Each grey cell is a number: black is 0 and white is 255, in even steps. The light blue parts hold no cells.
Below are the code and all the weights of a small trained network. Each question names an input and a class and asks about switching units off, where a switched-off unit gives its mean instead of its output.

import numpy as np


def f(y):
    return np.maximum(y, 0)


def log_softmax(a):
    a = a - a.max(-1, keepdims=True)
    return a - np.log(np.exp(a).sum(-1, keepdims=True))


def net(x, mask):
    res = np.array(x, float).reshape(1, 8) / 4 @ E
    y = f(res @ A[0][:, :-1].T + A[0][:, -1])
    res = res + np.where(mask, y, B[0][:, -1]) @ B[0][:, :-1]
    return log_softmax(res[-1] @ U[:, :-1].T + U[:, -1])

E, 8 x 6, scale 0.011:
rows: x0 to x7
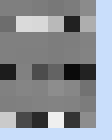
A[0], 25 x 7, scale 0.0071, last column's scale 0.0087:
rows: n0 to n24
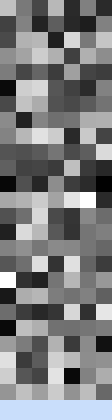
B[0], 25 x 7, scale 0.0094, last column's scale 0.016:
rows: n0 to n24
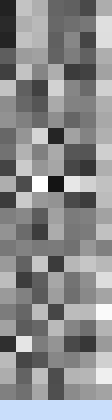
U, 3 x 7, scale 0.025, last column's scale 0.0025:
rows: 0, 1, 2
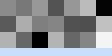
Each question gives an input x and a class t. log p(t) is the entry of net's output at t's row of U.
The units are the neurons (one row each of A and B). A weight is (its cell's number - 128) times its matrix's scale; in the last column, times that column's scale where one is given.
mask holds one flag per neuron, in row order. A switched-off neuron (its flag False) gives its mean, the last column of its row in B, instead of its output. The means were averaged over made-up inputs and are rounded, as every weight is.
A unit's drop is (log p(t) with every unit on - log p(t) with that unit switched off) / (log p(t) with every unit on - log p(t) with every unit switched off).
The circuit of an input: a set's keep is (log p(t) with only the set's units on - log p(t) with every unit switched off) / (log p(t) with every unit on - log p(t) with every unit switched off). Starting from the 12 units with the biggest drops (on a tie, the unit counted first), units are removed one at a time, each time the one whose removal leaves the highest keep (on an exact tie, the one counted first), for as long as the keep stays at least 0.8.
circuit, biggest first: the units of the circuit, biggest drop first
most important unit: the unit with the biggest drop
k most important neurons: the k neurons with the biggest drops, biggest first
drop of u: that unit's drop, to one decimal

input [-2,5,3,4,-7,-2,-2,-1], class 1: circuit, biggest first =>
n12
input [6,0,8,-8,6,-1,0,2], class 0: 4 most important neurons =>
n11, n12, n2, n10
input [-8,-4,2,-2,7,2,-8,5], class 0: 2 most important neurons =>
n11, n23
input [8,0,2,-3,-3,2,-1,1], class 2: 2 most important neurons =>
n11, n19
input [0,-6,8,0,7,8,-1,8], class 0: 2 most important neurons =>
n11, n23
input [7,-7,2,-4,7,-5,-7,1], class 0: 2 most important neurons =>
n11, n19
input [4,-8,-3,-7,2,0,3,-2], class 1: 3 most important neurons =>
n10, n4, n23
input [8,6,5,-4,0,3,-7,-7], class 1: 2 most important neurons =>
n2, n8
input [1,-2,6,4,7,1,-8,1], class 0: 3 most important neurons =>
n11, n12, n2
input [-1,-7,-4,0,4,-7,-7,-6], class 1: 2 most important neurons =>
n10, n4
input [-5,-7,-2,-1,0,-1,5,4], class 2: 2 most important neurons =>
n17, n11
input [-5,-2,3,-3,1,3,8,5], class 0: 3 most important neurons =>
n23, n5, n14
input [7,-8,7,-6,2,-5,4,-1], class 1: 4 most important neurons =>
n10, n4, n23, n9
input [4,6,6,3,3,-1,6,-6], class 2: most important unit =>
n5
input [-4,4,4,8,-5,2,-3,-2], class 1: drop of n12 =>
0.5
